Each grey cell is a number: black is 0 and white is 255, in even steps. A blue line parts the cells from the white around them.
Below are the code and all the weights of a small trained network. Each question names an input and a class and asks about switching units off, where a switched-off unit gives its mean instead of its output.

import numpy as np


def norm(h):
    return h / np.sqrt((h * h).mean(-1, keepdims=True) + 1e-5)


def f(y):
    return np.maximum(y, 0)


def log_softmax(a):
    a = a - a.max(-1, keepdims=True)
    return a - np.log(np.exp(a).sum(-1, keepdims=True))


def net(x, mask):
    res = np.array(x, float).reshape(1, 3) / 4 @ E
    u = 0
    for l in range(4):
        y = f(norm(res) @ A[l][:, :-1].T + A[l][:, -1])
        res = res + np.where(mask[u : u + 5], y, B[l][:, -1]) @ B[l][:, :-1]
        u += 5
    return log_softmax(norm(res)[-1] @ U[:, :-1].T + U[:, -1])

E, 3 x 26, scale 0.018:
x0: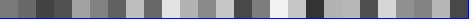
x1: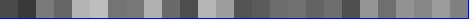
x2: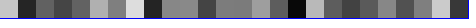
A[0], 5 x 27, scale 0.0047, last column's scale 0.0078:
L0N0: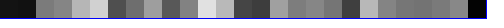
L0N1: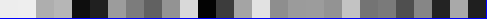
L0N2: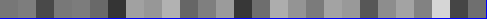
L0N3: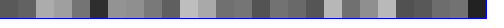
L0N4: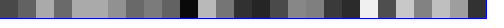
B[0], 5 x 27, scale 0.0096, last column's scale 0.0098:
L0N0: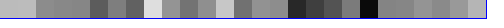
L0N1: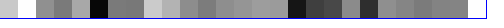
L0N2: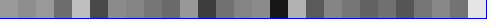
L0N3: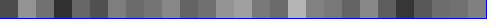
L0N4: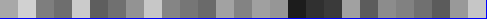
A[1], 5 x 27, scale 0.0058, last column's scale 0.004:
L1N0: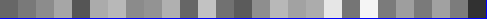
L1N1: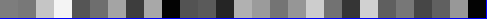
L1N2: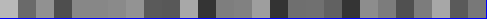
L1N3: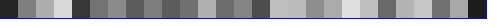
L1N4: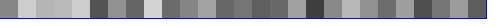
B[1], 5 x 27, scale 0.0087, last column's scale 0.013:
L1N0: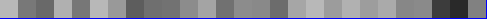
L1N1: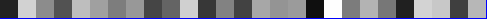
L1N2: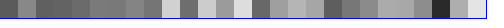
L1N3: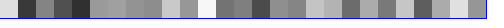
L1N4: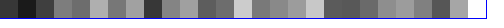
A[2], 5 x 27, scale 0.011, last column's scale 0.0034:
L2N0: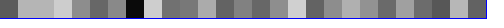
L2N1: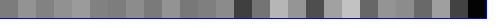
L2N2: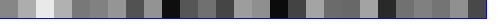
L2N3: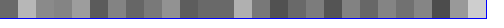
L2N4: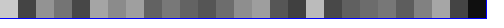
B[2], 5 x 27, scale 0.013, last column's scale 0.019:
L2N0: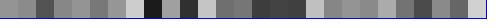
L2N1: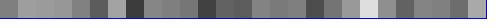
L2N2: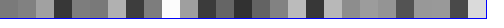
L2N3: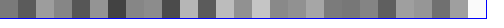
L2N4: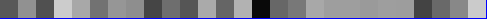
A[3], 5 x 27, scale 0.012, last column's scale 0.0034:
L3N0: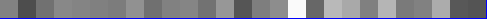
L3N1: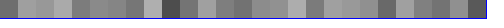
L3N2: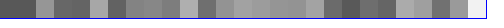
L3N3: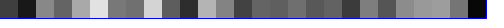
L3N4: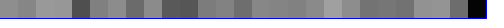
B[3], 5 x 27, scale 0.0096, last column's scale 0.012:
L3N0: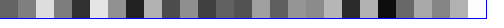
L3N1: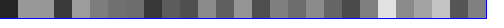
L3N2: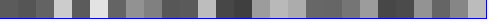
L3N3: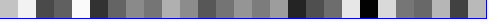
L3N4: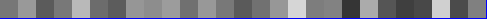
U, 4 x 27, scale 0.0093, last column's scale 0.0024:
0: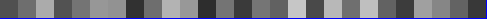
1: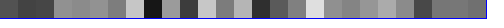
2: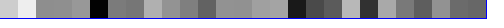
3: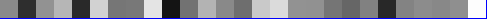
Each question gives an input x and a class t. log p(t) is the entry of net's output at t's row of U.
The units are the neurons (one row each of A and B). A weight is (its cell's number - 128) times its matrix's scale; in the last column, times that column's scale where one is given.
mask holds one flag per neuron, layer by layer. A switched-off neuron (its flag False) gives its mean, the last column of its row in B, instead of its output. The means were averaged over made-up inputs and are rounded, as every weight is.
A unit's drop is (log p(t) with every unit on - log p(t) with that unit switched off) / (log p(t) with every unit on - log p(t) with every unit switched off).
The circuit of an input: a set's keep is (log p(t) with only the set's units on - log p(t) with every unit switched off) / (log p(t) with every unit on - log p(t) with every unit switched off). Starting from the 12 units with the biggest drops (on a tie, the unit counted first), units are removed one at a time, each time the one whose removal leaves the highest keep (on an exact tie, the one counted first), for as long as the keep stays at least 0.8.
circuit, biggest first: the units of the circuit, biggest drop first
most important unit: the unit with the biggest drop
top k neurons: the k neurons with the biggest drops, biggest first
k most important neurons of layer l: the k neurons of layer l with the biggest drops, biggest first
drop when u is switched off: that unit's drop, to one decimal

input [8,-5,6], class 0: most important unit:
L3N0
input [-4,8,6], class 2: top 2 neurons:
(L3N3; L0N4)
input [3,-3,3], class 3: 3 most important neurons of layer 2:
(L2N0; L2N2; L2N4)
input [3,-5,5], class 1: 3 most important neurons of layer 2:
(L2N2; L2N4; L2N1)
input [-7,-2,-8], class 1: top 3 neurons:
(L2N0; L1N3; L0N2)
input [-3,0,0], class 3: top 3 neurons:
(L2N3; L3N2; L1N4)
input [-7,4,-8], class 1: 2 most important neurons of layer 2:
(L2N0; L2N1)
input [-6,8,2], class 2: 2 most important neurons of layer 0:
(L0N4; L0N0)
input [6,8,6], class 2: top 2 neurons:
(L3N3; L2N2)
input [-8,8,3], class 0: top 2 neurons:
(L2N2; L0N1)
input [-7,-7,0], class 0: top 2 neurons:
(L2N2; L2N3)
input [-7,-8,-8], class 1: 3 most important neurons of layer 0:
(L0N2; L0N4; L0N0)
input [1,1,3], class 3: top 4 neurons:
(L1N2; L2N0; L3N2; L2N4)
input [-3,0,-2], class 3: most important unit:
L1N4
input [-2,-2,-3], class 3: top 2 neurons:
(L2N3; L1N4)
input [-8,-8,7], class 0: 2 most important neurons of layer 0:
(L0N4; L0N0)
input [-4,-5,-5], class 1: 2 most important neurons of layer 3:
(L3N3; L3N0)
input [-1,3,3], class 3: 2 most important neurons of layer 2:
(L2N0; L2N3)
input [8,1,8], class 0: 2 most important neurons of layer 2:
(L2N0; L2N1)
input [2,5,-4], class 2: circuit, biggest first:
(L0N0)
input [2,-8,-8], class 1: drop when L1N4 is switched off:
0.1
